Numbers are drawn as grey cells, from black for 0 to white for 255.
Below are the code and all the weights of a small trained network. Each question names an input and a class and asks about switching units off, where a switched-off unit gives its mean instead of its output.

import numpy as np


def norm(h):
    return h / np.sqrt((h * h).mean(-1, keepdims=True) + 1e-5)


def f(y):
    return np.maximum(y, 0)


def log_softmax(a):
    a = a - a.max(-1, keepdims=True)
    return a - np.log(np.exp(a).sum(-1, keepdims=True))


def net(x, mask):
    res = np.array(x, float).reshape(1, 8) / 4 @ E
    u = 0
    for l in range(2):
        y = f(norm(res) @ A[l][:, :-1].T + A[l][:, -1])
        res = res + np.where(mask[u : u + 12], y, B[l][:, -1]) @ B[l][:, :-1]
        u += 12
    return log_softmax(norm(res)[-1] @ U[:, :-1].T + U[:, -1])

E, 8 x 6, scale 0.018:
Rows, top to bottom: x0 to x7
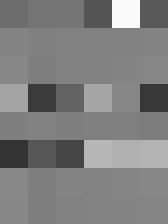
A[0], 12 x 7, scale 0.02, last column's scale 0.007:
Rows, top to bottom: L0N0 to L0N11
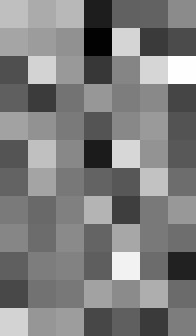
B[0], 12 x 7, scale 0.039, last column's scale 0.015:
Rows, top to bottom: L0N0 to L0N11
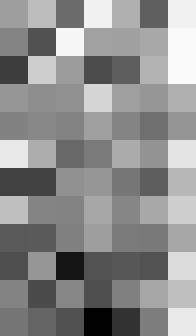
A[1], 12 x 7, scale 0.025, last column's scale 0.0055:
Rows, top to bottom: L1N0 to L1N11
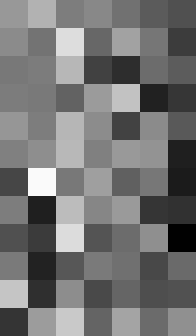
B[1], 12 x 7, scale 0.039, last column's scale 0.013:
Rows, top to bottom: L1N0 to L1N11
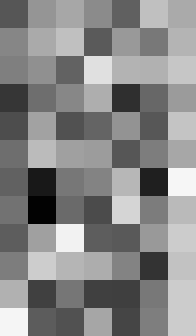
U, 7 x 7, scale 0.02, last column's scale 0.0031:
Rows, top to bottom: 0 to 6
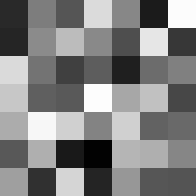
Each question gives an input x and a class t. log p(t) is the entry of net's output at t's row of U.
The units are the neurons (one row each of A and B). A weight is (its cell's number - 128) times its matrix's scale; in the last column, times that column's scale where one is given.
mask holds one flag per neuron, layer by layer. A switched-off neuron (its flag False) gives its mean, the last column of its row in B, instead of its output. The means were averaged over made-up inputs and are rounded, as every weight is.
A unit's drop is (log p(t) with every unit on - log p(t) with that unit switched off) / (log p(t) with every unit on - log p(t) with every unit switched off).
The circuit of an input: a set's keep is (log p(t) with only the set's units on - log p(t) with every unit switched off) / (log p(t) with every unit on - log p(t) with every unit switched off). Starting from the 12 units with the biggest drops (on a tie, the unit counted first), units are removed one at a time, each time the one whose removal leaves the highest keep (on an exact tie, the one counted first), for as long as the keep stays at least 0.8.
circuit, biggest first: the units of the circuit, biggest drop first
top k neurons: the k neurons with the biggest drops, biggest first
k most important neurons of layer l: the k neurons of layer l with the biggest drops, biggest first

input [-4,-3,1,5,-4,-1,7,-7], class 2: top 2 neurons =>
[L0N2 L0N1]
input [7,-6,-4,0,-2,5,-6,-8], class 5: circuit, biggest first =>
[L0N9]
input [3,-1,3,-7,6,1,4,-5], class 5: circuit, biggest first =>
[L0N5 L0N2]
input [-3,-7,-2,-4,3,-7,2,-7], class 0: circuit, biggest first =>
[L0N0 L1N6]
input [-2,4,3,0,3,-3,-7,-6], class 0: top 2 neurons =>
[L0N0 L0N5]
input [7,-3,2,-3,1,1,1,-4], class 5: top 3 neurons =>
[L0N5 L0N9 L0N0]
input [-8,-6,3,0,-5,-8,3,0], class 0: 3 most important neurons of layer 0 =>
[L0N0 L0N5 L0N10]
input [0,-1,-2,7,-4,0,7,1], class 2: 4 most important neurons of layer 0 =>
[L0N2 L0N1 L0N0 L0N6]
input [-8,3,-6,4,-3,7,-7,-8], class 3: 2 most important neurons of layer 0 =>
[L0N11 L0N2]
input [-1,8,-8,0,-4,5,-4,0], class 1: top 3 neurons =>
[L0N0 L0N5 L0N10]
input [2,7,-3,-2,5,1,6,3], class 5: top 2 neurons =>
[L0N9 L0N5]
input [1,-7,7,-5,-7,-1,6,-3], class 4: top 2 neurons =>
[L0N5 L0N9]
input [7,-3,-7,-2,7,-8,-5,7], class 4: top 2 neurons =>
[L0N1 L0N0]
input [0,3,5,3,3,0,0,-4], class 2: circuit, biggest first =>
[L0N1]
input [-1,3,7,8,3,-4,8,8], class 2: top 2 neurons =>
[L1N10 L0N2]
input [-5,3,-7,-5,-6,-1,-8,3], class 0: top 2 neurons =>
[L1N6 L0N1]
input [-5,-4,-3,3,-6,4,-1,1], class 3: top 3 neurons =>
[L0N11 L0N2 L0N1]
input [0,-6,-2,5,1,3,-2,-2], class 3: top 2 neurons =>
[L0N11 L0N2]
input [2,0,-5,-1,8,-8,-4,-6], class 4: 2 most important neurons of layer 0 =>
[L0N1 L0N0]
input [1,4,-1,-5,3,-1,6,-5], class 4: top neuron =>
[L0N5]
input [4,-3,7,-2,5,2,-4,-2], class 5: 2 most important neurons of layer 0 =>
[L0N9 L0N5]
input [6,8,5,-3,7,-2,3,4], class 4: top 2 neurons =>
[L0N1 L0N5]
